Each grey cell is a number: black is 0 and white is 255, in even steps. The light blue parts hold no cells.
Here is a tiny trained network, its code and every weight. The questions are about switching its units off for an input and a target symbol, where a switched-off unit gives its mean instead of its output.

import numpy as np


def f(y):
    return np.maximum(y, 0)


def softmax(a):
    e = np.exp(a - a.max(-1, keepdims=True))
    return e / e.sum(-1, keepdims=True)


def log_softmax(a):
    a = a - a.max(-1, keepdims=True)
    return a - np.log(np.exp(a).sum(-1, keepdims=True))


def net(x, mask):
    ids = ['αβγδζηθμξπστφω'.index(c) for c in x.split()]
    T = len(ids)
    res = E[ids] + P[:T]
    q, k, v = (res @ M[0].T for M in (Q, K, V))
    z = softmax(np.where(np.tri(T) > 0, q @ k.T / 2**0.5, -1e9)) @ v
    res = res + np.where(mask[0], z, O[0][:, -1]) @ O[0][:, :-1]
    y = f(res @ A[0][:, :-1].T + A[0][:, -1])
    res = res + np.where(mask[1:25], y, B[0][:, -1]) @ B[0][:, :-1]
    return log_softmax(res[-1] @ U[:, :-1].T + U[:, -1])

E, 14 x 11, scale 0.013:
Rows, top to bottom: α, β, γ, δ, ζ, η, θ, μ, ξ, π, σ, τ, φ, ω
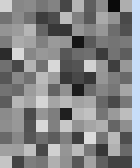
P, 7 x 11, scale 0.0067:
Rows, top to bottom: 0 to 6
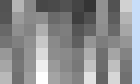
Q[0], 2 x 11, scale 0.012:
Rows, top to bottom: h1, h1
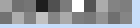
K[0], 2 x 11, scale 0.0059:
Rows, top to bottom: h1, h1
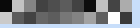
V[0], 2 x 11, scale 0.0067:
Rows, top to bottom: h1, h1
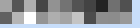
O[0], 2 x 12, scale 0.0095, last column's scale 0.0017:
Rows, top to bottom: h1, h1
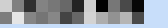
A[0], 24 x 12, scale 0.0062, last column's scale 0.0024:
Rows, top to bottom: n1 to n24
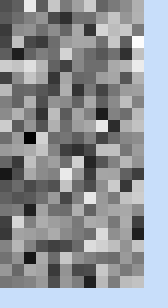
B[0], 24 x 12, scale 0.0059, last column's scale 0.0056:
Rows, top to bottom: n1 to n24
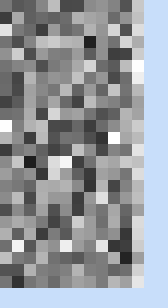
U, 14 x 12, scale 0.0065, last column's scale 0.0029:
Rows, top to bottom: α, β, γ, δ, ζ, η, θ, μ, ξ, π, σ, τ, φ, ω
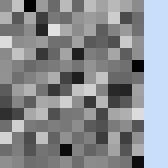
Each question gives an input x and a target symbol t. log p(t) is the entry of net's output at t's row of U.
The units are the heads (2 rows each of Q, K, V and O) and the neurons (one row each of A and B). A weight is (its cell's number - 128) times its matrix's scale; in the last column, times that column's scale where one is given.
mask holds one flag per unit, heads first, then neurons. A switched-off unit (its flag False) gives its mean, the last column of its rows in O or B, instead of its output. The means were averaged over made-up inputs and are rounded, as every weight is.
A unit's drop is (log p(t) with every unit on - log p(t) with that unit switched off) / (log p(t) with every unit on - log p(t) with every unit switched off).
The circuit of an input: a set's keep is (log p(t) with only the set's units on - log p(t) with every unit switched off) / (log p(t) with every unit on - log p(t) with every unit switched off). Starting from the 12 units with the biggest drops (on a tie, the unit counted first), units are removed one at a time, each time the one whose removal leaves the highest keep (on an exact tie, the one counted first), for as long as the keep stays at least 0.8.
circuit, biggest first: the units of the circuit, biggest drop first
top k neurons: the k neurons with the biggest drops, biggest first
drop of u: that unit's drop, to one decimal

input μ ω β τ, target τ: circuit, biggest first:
[h1, n12]
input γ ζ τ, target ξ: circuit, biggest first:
[h1, n16, n5]
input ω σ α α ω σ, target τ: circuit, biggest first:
[h1, n22, n12]
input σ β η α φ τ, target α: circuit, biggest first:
[h1, n21, n17]
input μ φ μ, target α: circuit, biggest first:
[h1, n21, n12]
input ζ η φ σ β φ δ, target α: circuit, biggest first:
[h1, n21]
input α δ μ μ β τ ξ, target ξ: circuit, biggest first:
[h1, n5, n14]
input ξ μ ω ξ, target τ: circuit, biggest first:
[h1, n12]
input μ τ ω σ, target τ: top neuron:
[n22]
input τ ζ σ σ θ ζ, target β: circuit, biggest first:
[h1, n3, n20]
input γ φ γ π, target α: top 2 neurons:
[n17, n21]
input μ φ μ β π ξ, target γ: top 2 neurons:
[n14, n15]
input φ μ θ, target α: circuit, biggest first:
[h1, n12, n21]
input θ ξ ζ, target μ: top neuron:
[n19]
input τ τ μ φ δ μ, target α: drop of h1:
1.9
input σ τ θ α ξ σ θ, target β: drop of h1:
1.0
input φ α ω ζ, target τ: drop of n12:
0.3
